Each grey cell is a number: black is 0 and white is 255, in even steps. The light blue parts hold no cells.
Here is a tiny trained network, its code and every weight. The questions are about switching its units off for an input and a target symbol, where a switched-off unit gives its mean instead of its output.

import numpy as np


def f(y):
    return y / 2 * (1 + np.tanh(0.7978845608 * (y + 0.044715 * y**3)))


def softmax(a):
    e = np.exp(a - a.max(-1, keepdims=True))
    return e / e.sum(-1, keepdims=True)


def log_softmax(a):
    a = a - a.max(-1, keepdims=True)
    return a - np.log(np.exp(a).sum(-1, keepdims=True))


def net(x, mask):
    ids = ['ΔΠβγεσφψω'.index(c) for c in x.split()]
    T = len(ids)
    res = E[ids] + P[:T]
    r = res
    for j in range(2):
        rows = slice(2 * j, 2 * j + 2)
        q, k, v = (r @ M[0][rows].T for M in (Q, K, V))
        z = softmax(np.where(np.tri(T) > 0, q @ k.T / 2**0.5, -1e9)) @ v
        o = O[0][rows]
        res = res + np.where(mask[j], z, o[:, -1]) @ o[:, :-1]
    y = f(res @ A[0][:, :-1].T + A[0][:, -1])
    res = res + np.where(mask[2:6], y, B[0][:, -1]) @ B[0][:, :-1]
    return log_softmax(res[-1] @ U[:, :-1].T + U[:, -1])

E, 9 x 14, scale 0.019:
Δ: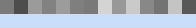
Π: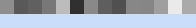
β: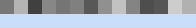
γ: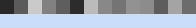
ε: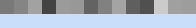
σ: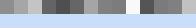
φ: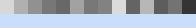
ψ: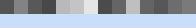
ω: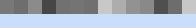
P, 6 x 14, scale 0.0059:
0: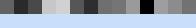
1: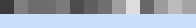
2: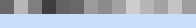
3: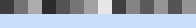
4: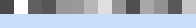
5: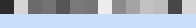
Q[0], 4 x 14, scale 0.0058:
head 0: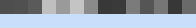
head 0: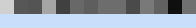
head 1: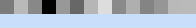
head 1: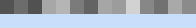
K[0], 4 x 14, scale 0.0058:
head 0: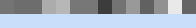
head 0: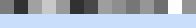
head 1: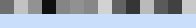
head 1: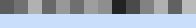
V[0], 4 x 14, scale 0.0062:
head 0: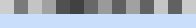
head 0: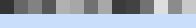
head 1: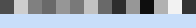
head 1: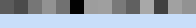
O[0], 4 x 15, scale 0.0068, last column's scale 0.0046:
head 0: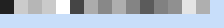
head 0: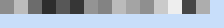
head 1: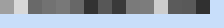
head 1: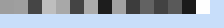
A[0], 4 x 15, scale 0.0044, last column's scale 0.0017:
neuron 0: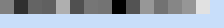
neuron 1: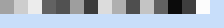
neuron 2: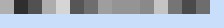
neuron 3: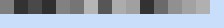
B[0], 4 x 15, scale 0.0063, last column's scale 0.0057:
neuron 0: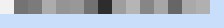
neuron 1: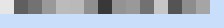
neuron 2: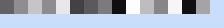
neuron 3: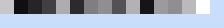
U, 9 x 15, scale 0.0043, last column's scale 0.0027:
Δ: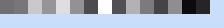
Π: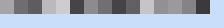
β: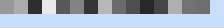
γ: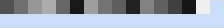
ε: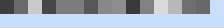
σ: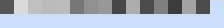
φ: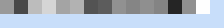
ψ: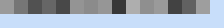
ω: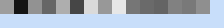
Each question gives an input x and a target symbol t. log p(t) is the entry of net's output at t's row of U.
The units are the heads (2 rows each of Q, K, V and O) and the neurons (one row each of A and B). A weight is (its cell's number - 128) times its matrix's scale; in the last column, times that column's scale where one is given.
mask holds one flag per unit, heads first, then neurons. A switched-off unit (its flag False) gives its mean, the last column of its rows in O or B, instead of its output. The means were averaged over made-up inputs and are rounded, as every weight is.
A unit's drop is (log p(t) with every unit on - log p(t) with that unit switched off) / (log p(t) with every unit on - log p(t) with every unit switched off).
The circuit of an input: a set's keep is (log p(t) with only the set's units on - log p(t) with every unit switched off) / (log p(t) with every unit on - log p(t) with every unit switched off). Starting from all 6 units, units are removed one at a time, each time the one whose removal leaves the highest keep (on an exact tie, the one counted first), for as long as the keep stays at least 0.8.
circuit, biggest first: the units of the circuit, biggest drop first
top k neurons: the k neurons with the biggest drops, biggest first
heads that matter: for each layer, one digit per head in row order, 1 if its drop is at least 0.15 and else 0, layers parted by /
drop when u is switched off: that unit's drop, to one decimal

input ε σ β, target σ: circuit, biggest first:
[head 0; head 1]
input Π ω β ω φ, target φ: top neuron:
[neuron 1]
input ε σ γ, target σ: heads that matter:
11
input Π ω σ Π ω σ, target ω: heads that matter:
01
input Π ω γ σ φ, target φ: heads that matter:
10
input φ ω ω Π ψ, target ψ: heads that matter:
10
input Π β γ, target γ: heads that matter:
01
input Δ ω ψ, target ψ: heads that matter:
10
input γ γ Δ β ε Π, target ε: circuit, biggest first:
[head 1; head 0]
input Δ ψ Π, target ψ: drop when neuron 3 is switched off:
0.0
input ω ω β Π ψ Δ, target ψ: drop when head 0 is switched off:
1.0
